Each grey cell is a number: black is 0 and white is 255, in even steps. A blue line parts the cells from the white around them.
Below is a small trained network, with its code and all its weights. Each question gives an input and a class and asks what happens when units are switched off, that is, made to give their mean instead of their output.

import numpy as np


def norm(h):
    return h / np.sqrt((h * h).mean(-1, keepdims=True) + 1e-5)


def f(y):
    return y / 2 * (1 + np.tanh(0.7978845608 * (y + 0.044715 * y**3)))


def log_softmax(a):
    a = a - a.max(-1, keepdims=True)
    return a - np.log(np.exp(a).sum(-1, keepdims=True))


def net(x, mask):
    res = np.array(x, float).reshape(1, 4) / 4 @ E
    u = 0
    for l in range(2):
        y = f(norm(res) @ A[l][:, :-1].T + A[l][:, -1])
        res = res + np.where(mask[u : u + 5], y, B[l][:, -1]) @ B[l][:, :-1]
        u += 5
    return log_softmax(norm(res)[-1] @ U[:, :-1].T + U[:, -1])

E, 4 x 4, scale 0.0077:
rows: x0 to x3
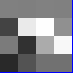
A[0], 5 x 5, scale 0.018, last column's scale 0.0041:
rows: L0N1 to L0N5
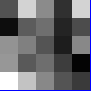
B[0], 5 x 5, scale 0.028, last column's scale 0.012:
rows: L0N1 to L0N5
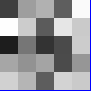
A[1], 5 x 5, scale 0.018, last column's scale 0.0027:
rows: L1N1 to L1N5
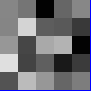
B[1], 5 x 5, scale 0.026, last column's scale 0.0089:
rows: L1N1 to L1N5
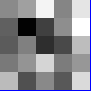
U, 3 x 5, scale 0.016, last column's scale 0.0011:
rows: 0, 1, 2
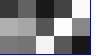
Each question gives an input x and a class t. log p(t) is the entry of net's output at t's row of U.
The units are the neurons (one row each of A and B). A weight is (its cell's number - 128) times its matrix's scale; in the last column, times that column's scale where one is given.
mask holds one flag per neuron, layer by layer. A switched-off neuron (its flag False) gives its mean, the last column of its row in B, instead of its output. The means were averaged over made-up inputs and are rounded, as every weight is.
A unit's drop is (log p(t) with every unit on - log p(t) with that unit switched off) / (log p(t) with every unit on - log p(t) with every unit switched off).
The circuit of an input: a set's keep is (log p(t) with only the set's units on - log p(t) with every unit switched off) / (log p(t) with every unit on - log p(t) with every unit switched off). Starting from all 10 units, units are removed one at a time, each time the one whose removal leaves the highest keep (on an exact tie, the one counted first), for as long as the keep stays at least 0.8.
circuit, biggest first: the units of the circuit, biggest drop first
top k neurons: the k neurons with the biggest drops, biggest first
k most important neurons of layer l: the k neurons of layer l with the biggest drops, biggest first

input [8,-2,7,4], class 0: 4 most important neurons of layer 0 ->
(L0N3 L0N2 L0N1 L0N5)
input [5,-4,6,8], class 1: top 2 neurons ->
(L0N3 L1N2)
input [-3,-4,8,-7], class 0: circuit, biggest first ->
(L0N2)
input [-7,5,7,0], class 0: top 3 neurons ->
(L0N2 L0N1 L0N5)
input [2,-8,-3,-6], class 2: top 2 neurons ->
(L1N1 L0N2)
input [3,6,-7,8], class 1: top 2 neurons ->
(L0N2 L1N3)
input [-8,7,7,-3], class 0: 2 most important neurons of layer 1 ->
(L1N3 L1N1)
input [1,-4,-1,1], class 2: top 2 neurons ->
(L1N1 L0N1)
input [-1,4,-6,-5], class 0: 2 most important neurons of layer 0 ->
(L0N2 L0N1)
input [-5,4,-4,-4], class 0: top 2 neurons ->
(L1N1 L0N2)
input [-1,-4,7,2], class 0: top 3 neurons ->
(L0N3 L0N2 L0N1)
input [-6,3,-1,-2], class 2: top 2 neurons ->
(L0N1 L0N2)
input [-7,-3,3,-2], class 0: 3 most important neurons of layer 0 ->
(L0N3 L0N2 L0N5)
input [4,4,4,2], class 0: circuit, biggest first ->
(L1N1)
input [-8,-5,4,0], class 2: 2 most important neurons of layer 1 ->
(L1N4 L1N2)
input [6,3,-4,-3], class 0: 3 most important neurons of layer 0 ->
(L0N2 L0N1 L0N5)
